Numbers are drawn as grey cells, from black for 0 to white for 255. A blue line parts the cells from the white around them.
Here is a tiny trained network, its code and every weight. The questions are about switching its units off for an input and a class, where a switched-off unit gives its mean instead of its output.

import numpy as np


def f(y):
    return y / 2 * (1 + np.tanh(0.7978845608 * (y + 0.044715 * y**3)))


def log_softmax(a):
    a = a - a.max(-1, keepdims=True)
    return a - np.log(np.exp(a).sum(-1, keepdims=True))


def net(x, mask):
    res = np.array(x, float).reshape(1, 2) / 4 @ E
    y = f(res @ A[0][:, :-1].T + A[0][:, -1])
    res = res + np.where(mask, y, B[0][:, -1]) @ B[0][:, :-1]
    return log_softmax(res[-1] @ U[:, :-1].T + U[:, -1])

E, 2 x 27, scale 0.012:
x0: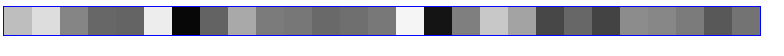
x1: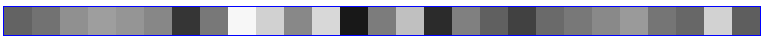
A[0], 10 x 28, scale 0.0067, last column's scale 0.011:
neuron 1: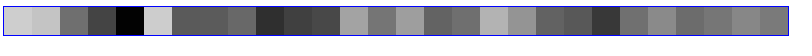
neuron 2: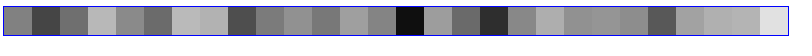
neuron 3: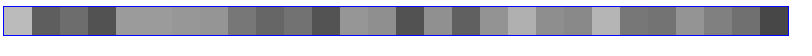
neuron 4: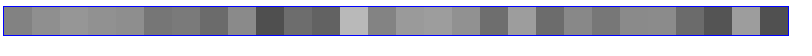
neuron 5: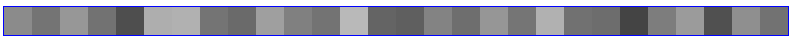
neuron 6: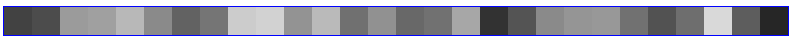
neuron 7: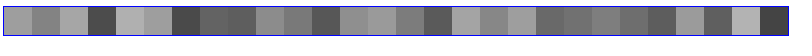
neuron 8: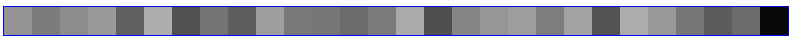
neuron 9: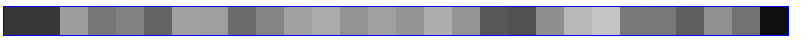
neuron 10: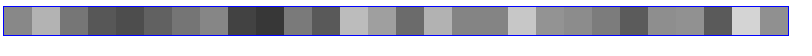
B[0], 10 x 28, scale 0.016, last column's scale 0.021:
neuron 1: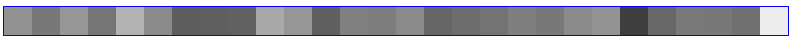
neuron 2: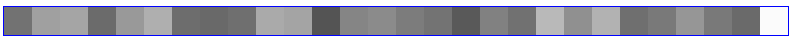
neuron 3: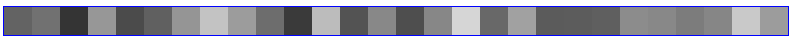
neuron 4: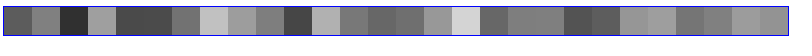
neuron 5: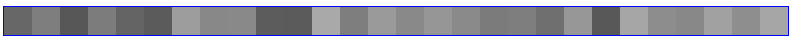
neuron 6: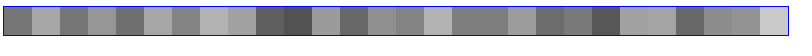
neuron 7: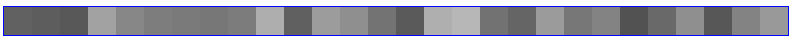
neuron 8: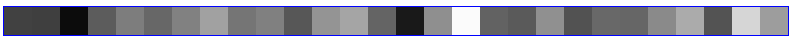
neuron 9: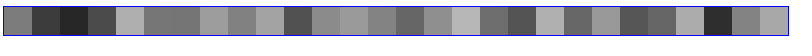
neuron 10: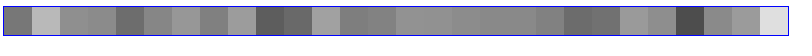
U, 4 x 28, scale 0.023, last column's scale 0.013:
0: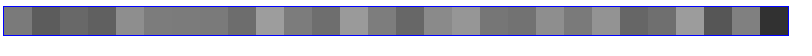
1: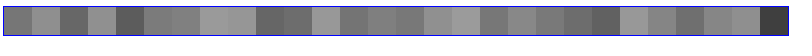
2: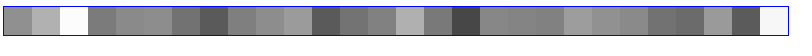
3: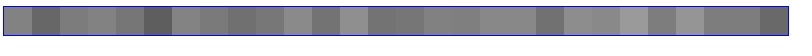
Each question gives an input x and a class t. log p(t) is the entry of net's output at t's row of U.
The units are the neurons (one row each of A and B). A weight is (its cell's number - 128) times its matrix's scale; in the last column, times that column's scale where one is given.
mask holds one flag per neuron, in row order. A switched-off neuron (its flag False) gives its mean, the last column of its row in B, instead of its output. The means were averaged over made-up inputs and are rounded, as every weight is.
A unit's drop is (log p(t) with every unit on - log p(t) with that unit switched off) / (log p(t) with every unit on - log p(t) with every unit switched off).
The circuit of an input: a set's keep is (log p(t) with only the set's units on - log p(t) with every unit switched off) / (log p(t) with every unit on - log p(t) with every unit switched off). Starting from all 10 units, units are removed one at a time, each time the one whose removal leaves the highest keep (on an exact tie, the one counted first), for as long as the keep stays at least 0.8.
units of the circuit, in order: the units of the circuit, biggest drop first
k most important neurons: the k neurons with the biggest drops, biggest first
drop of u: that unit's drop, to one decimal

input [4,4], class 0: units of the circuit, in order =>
neuron 10
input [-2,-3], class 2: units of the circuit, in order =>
neuron 8; neuron 9
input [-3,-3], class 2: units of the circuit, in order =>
neuron 2; neuron 8
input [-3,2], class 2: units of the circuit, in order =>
neuron 8; neuron 3
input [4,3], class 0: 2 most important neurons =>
neuron 8; neuron 2
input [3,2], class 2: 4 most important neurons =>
neuron 9; neuron 3; neuron 4; neuron 7
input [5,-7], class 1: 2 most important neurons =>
neuron 10; neuron 2
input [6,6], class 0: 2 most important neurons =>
neuron 8; neuron 10
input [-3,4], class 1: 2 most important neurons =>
neuron 1; neuron 6
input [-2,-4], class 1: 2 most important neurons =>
neuron 1; neuron 3
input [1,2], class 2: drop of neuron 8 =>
0.3
